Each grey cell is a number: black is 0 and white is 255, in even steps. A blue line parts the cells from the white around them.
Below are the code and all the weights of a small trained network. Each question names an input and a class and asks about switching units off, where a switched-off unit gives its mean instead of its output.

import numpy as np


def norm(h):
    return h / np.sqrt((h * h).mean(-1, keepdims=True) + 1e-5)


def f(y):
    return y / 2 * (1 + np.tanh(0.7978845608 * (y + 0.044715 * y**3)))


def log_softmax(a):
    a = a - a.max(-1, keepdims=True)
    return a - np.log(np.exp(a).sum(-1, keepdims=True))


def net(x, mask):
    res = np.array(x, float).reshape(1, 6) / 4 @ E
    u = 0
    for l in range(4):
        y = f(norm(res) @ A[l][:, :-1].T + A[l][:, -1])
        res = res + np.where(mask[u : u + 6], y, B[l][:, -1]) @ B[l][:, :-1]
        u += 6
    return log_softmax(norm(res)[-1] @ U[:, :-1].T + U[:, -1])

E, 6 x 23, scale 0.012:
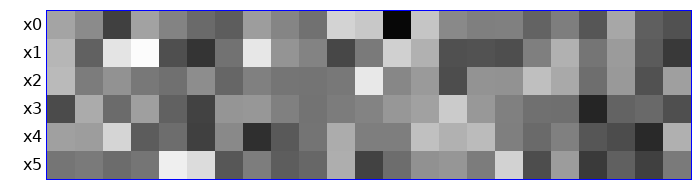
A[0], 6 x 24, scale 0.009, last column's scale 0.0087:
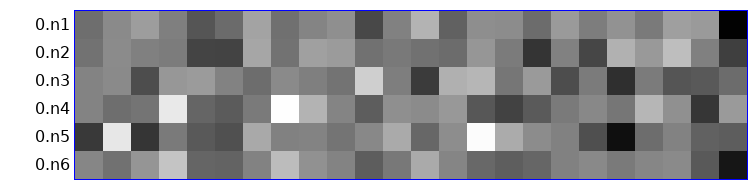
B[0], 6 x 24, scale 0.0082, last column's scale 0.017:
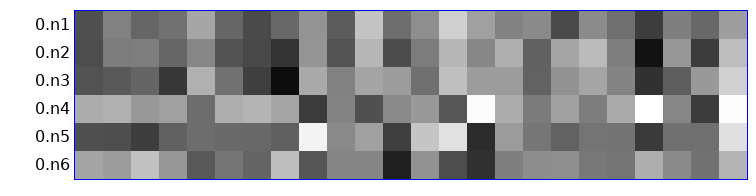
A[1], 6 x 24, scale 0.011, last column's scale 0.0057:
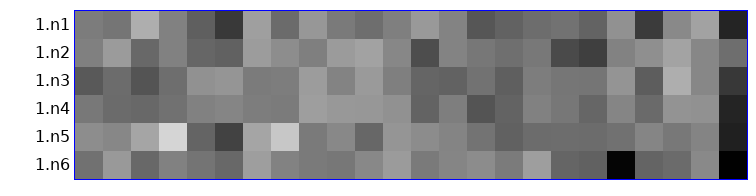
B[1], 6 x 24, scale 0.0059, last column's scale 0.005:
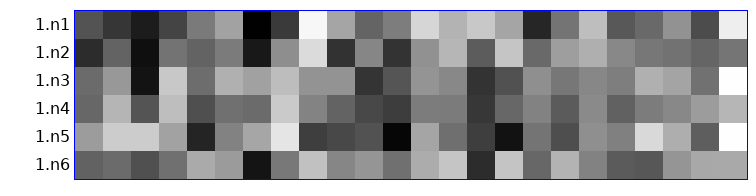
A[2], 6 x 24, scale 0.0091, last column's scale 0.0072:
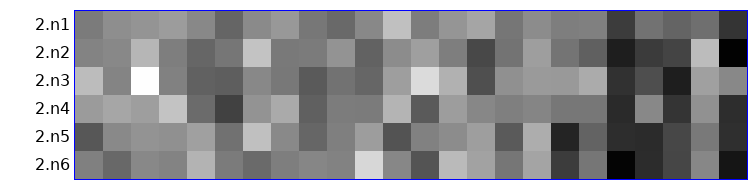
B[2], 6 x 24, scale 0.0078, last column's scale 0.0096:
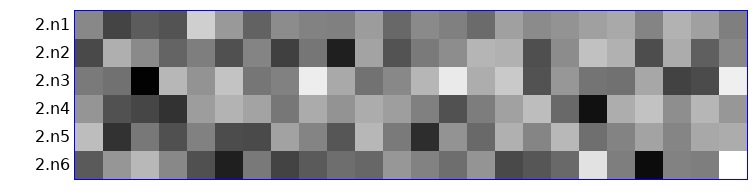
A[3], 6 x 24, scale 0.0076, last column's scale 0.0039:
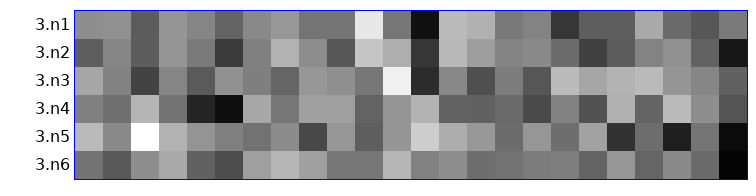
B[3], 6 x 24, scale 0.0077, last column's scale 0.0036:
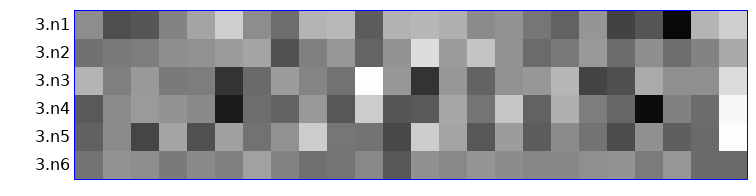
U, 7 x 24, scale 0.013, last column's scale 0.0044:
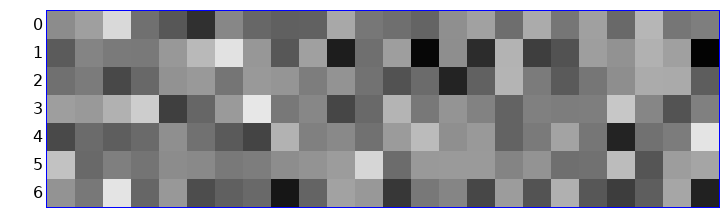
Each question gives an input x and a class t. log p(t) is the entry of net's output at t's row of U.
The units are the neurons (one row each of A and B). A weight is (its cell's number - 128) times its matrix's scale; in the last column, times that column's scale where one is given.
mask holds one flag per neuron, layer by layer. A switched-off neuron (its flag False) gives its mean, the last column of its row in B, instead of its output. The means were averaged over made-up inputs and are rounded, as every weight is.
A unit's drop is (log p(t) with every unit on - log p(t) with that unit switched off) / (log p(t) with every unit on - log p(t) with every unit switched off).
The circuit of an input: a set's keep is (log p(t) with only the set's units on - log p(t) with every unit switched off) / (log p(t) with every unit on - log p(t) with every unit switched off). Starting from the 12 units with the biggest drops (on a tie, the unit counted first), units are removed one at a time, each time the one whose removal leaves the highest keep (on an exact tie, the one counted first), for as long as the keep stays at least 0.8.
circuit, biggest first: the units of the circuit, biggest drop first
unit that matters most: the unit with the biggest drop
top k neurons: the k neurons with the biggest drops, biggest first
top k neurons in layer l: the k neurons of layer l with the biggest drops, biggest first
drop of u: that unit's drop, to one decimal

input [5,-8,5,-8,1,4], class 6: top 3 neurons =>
0.n4, 0.n5, 2.n3
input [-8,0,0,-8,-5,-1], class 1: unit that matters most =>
0.n5
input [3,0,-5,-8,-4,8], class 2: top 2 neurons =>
1.n3, 0.n2
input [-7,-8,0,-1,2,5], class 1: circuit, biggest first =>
0.n5, 0.n3, 0.n2
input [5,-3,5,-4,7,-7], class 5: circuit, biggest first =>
0.n5, 2.n6
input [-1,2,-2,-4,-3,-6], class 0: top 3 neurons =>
0.n2, 2.n3, 3.n4
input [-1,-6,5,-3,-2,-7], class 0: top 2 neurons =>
0.n5, 3.n3
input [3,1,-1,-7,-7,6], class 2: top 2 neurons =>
3.n3, 2.n3
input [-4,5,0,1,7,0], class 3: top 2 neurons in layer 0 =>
0.n3, 0.n5
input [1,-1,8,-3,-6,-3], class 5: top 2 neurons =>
3.n3, 0.n6
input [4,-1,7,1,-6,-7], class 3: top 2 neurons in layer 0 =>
0.n4, 0.n3
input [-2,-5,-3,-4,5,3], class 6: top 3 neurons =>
0.n5, 2.n3, 0.n4
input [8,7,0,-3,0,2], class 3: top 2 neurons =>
0.n4, 0.n6
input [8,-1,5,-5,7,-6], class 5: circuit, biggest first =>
0.n5
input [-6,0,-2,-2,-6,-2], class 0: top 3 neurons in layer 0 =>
0.n5, 0.n3, 0.n2
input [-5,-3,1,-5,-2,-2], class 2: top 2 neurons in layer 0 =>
0.n4, 0.n5
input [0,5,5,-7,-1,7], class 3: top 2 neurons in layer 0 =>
0.n3, 0.n5
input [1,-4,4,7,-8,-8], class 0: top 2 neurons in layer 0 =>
0.n4, 0.n3
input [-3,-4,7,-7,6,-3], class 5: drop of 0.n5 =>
0.3
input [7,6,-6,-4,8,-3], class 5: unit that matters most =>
2.n4
